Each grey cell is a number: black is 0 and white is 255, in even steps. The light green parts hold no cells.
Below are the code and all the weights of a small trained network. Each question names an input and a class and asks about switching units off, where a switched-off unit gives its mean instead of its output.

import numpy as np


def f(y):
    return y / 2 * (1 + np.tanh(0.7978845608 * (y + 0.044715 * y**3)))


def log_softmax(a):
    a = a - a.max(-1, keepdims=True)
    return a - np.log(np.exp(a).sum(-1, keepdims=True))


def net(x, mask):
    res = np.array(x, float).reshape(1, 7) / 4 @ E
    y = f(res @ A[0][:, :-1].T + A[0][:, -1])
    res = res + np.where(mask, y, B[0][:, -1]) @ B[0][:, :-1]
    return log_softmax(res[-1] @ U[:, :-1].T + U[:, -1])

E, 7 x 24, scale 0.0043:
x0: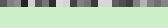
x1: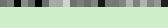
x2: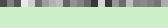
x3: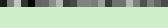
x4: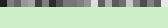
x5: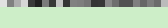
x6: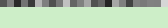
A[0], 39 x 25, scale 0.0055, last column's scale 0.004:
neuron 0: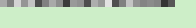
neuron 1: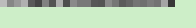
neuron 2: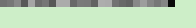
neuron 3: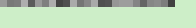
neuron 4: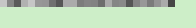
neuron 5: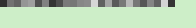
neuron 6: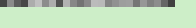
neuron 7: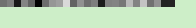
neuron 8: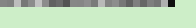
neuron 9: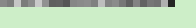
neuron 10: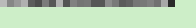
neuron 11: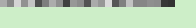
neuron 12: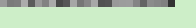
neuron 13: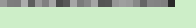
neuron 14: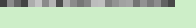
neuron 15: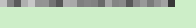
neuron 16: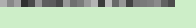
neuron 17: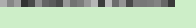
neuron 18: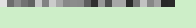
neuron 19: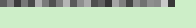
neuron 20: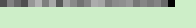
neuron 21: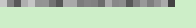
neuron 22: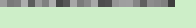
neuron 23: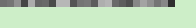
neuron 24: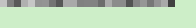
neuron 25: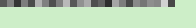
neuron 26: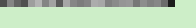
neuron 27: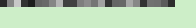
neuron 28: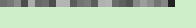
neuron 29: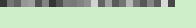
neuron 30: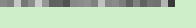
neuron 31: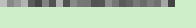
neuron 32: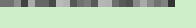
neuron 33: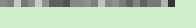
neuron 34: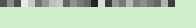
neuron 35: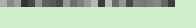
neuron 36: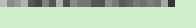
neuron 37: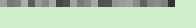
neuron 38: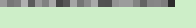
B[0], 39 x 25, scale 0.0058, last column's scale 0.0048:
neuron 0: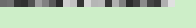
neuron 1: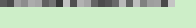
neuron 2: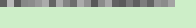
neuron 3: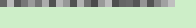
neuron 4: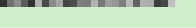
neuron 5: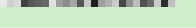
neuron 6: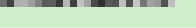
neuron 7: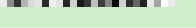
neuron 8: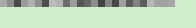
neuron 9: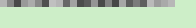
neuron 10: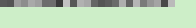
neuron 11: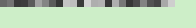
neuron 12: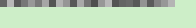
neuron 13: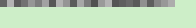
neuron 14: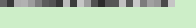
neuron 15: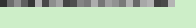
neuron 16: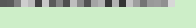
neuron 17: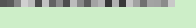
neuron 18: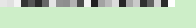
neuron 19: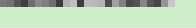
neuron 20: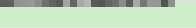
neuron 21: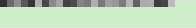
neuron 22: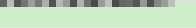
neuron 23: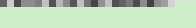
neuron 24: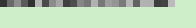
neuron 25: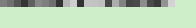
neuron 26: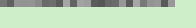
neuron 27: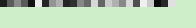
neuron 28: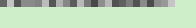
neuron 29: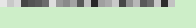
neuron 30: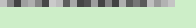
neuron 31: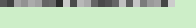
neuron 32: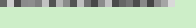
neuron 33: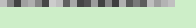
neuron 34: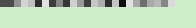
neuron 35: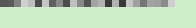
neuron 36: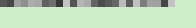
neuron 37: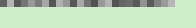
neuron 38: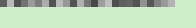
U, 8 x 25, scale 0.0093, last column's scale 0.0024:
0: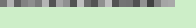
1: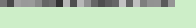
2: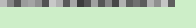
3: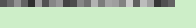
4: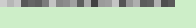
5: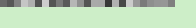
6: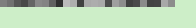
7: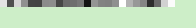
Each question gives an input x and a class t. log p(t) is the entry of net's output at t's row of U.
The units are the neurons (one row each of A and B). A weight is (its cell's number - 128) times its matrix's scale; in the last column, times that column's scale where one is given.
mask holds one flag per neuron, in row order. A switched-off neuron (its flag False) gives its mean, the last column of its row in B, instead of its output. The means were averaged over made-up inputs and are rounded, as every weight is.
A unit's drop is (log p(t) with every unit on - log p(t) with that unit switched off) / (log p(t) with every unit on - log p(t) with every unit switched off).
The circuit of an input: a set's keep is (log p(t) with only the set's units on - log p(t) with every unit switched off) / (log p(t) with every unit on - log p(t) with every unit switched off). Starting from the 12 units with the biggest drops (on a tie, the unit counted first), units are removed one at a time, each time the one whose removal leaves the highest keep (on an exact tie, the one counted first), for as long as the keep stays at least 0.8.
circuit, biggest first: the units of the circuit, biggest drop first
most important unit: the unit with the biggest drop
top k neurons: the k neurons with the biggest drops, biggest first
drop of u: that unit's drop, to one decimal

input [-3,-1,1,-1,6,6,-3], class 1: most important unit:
neuron 18
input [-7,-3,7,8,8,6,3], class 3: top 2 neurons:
[neuron 27; neuron 18]
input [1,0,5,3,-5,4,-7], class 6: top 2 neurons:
[neuron 0; neuron 11]
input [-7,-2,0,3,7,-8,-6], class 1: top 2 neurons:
[neuron 14; neuron 6]
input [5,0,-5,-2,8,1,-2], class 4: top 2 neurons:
[neuron 5; neuron 29]
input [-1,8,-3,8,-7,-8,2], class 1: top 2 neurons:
[neuron 14; neuron 6]
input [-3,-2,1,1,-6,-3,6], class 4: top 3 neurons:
[neuron 18; neuron 0; neuron 11]
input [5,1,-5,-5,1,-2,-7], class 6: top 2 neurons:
[neuron 0; neuron 11]
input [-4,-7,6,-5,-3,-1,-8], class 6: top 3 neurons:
[neuron 0; neuron 11; neuron 7]
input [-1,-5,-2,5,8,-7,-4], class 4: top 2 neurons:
[neuron 5; neuron 29]
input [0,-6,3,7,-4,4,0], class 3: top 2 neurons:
[neuron 27; neuron 7]
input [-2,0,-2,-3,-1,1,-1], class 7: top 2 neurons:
[neuron 27; neuron 34]
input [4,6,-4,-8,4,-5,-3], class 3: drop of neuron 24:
0.1
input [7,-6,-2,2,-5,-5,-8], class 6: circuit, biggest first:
[neuron 0]
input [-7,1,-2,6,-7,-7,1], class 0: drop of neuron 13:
0.2
